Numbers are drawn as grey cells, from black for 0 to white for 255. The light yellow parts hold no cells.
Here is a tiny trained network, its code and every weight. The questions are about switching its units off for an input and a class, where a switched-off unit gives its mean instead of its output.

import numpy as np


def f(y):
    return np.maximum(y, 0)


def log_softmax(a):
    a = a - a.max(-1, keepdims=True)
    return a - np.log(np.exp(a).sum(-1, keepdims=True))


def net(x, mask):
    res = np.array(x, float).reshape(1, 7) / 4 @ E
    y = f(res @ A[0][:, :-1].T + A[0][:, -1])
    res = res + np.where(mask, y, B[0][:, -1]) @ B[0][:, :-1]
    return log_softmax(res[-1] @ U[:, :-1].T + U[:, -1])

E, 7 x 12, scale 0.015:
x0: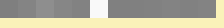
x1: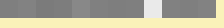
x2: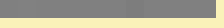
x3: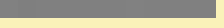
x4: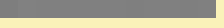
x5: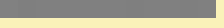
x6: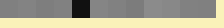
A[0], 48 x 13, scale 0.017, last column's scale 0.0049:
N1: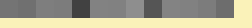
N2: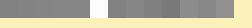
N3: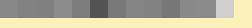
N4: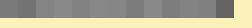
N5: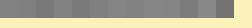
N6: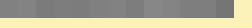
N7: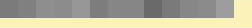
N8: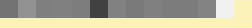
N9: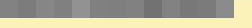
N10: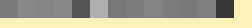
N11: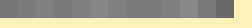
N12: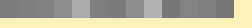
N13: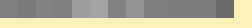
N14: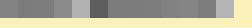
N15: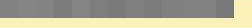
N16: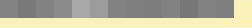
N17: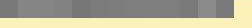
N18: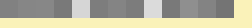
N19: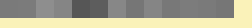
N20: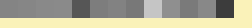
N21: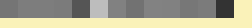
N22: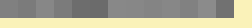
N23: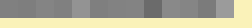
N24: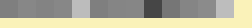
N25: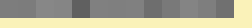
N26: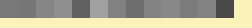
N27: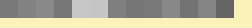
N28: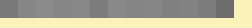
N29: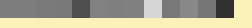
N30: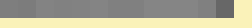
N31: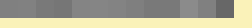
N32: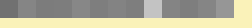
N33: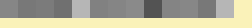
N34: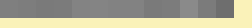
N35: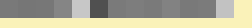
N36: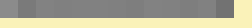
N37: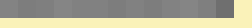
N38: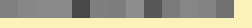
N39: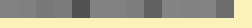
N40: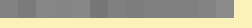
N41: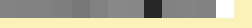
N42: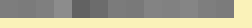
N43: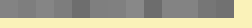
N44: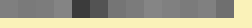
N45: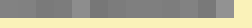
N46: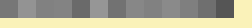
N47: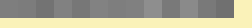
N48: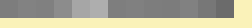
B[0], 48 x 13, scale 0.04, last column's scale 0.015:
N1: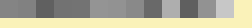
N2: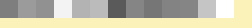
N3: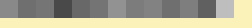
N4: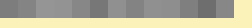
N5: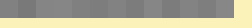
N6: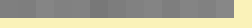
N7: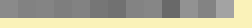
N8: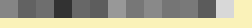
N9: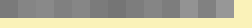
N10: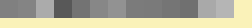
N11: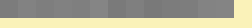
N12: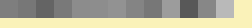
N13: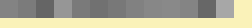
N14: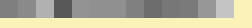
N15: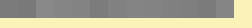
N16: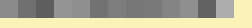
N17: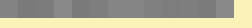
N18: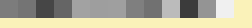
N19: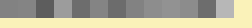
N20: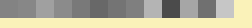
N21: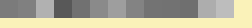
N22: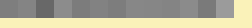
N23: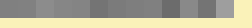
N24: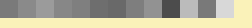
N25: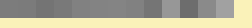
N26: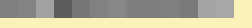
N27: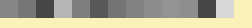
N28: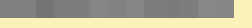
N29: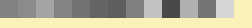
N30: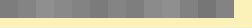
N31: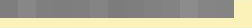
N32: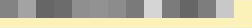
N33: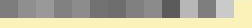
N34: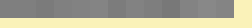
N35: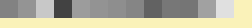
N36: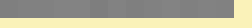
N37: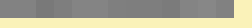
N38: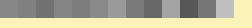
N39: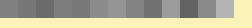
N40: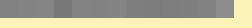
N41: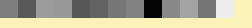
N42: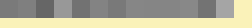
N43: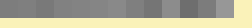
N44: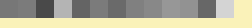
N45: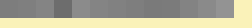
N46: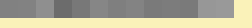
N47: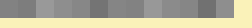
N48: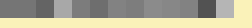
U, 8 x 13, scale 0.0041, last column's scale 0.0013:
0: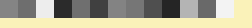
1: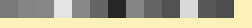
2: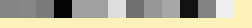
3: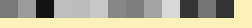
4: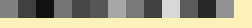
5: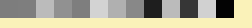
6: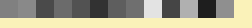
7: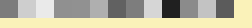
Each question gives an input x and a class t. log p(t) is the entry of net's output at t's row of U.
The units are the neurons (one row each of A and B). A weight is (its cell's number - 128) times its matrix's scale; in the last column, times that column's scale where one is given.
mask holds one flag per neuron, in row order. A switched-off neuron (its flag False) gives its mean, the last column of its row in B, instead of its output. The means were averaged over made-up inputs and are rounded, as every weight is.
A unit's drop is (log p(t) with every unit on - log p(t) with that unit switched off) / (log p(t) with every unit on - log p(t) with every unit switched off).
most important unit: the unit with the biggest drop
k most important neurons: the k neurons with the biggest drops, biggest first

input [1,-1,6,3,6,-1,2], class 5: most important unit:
N27
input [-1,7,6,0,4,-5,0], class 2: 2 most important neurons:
[N18, N2]
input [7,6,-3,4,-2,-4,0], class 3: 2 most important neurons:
[N18, N27]
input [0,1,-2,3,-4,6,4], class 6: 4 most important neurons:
[N2, N18, N35, N41]
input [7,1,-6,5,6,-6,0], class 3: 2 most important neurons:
[N27, N41]
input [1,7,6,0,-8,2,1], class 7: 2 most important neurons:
[N29, N20]
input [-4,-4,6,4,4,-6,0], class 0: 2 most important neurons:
[N18, N27]
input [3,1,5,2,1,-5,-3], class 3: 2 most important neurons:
[N41, N29]
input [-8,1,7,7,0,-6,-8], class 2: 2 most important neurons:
[N18, N41]
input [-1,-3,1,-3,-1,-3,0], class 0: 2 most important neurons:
[N18, N2]
